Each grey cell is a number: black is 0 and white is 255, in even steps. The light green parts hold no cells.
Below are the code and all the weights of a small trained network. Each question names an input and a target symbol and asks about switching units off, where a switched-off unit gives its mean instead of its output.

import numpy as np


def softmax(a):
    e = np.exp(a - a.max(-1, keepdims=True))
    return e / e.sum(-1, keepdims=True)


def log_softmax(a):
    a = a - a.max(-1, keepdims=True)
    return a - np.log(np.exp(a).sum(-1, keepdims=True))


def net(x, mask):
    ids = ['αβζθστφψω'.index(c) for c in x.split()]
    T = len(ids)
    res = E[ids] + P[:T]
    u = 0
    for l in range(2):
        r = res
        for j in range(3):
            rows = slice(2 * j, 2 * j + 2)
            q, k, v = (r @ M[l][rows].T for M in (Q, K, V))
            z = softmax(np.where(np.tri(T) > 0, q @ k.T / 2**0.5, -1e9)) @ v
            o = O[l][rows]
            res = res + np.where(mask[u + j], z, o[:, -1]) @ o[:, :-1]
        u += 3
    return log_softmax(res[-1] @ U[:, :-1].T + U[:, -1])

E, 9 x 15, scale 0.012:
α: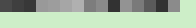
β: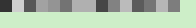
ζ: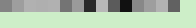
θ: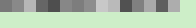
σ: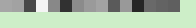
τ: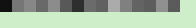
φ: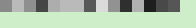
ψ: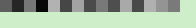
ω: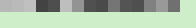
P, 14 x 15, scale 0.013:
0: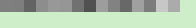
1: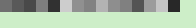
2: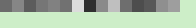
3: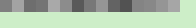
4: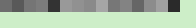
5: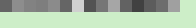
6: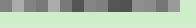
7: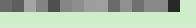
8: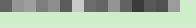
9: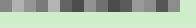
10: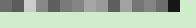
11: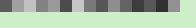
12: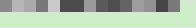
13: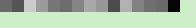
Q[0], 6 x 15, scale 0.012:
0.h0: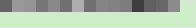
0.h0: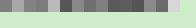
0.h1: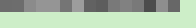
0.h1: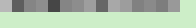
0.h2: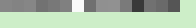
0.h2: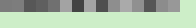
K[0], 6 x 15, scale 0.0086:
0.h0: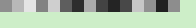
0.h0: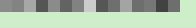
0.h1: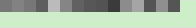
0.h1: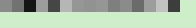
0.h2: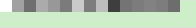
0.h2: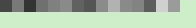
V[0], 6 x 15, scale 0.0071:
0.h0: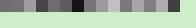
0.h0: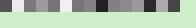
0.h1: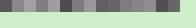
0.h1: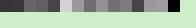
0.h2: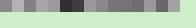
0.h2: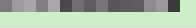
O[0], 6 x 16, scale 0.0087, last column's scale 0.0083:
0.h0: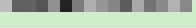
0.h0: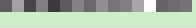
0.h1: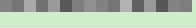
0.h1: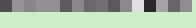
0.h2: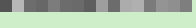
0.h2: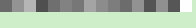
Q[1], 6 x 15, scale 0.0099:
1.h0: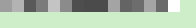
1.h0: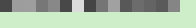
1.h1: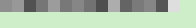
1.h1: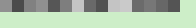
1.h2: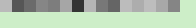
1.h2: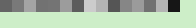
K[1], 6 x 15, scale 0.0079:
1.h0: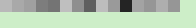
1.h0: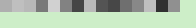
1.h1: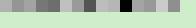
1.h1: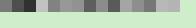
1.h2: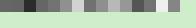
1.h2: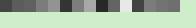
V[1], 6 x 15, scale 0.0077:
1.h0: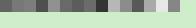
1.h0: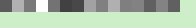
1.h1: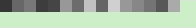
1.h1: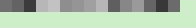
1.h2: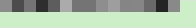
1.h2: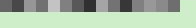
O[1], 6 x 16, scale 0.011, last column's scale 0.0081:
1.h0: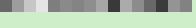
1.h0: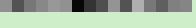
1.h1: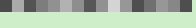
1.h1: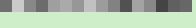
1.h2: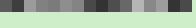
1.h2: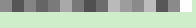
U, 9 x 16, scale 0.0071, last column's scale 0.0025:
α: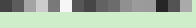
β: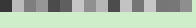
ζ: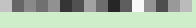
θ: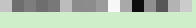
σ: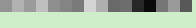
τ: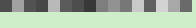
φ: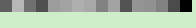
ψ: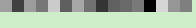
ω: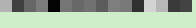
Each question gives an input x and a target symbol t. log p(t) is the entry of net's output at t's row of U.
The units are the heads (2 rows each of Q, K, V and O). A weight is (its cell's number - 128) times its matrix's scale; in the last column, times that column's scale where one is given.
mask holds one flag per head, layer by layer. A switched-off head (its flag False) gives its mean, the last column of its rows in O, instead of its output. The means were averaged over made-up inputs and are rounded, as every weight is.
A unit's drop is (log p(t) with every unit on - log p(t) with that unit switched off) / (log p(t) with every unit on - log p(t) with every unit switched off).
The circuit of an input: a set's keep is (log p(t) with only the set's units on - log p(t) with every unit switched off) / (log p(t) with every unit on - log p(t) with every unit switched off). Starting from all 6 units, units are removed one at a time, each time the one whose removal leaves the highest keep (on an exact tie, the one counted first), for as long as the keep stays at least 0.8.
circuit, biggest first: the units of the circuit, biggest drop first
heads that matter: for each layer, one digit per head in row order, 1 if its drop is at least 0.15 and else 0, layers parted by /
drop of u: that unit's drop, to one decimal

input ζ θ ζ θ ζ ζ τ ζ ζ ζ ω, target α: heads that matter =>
000 / 100
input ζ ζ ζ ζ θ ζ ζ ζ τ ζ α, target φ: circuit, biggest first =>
1.h1, 1.h0
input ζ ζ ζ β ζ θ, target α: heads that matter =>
100 / 100
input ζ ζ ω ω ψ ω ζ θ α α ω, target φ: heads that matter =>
000 / 110
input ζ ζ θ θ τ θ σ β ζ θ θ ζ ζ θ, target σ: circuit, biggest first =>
1.h2
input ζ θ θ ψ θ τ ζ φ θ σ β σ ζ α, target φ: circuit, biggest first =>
1.h0, 1.h1
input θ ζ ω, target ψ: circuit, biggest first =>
0.h1, 0.h0
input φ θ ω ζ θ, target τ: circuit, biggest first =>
0.h1, 1.h0
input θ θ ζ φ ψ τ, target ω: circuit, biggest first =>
1.h0, 1.h2, 0.h0
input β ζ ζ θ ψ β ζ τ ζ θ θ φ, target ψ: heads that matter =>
100 / 001
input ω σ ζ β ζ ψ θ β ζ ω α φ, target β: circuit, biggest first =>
0.h0, 1.h0
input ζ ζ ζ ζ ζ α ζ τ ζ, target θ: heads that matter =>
000 / 001
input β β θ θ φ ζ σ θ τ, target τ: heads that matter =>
001 / 100
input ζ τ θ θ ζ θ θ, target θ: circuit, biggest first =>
1.h1
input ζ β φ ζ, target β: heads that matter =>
100 / 001
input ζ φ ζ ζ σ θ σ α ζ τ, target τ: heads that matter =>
001 / 010
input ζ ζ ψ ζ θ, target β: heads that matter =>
000 / 100
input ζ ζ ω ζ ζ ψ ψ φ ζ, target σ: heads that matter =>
100 / 100
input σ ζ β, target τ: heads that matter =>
011 / 100
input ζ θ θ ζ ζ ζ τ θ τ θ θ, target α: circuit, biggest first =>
1.h0
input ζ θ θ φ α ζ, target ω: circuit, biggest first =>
1.h0, 1.h2, 0.h0
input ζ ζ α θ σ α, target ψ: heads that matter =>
100 / 000
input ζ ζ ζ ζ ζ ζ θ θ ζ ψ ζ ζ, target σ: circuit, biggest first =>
1.h0, 0.h0
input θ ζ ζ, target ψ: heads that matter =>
100 / 000
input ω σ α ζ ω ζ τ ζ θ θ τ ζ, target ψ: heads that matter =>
100 / 001
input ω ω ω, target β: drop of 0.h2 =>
-0.2
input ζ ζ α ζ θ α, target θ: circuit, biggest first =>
1.h2
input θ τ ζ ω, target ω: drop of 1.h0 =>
0.0
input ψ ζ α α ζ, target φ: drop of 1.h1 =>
0.9
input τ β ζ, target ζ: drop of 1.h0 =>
0.1
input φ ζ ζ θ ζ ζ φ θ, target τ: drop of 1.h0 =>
0.3
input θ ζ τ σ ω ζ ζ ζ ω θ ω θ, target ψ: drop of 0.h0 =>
0.2
